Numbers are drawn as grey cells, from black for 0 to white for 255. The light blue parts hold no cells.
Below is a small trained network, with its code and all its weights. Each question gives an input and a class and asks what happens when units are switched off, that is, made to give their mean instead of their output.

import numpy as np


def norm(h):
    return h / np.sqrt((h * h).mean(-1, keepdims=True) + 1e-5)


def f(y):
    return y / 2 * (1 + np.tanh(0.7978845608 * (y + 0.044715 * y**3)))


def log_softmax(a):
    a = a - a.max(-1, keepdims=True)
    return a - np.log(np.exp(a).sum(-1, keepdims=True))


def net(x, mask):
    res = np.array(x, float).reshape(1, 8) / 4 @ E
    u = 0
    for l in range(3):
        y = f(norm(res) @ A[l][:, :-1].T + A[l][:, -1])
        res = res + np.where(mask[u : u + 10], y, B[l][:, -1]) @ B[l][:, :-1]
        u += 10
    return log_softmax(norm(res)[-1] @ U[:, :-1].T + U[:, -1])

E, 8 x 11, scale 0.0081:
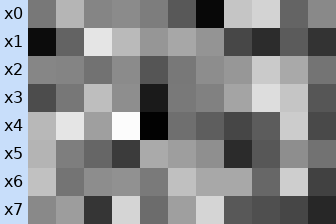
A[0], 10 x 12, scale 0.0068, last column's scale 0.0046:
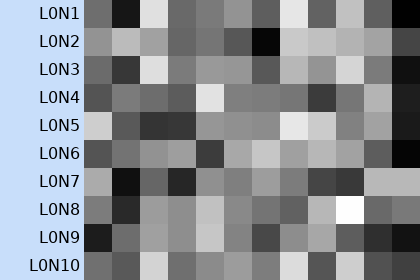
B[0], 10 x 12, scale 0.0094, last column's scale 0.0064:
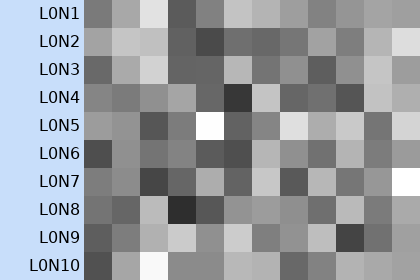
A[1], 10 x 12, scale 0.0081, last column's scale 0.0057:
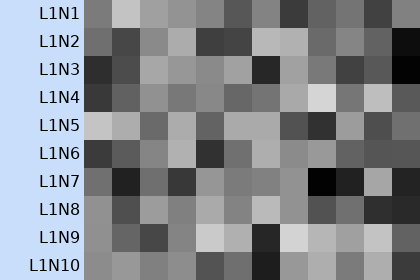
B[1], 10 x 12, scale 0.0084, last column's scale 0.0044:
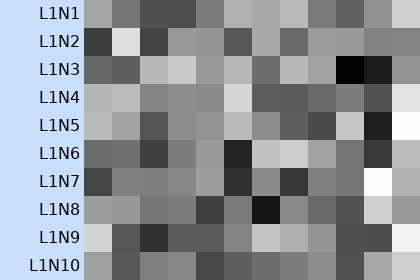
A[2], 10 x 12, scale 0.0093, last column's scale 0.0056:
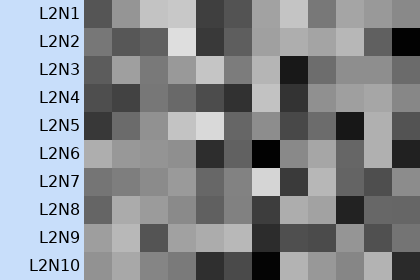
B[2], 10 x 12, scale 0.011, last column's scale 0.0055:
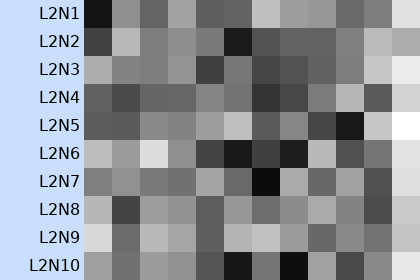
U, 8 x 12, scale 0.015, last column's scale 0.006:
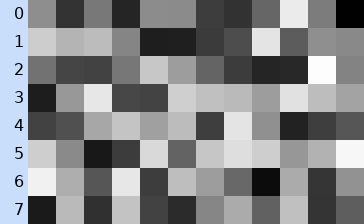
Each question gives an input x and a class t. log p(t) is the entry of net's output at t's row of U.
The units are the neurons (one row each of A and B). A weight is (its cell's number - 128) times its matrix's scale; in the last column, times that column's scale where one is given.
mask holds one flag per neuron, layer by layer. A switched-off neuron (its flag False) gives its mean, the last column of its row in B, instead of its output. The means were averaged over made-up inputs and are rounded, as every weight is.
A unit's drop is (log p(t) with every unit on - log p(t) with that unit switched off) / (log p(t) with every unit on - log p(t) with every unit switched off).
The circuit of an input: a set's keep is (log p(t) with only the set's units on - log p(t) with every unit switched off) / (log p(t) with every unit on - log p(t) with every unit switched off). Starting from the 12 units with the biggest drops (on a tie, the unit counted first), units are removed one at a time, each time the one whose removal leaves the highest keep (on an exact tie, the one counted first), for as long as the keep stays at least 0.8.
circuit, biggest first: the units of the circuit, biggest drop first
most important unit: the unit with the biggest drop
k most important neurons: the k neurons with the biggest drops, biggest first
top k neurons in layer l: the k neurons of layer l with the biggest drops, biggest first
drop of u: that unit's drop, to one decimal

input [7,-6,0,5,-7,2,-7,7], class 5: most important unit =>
L0N5
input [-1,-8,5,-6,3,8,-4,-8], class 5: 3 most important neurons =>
(L0N5, L1N9, L0N7)
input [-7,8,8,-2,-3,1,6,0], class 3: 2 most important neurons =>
(L0N10, L0N8)
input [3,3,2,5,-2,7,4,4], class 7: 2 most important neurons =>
(L0N6, L1N6)
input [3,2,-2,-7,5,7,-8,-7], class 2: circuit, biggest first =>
(L2N5, L0N4)
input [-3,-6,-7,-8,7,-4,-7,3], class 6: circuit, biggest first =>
(L1N5, L2N9)
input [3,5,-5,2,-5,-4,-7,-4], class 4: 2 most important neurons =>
(L0N9, L1N3)
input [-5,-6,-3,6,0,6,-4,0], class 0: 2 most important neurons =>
(L2N4, L1N1)
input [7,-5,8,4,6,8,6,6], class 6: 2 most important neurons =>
(L1N5, L2N9)
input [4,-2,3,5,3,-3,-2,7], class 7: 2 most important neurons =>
(L1N6, L0N6)
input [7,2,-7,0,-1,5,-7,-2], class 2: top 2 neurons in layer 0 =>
(L0N4, L0N7)
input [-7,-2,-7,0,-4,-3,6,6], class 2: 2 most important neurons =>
(L1N7, L0N7)
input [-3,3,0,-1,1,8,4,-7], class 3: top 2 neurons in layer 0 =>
(L0N10, L0N8)
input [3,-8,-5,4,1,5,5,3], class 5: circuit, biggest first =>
(L0N5)
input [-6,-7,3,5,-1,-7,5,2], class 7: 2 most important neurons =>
(L0N6, L2N2)
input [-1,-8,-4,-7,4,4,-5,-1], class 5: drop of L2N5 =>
0.2
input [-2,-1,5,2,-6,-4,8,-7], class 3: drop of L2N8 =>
0.0
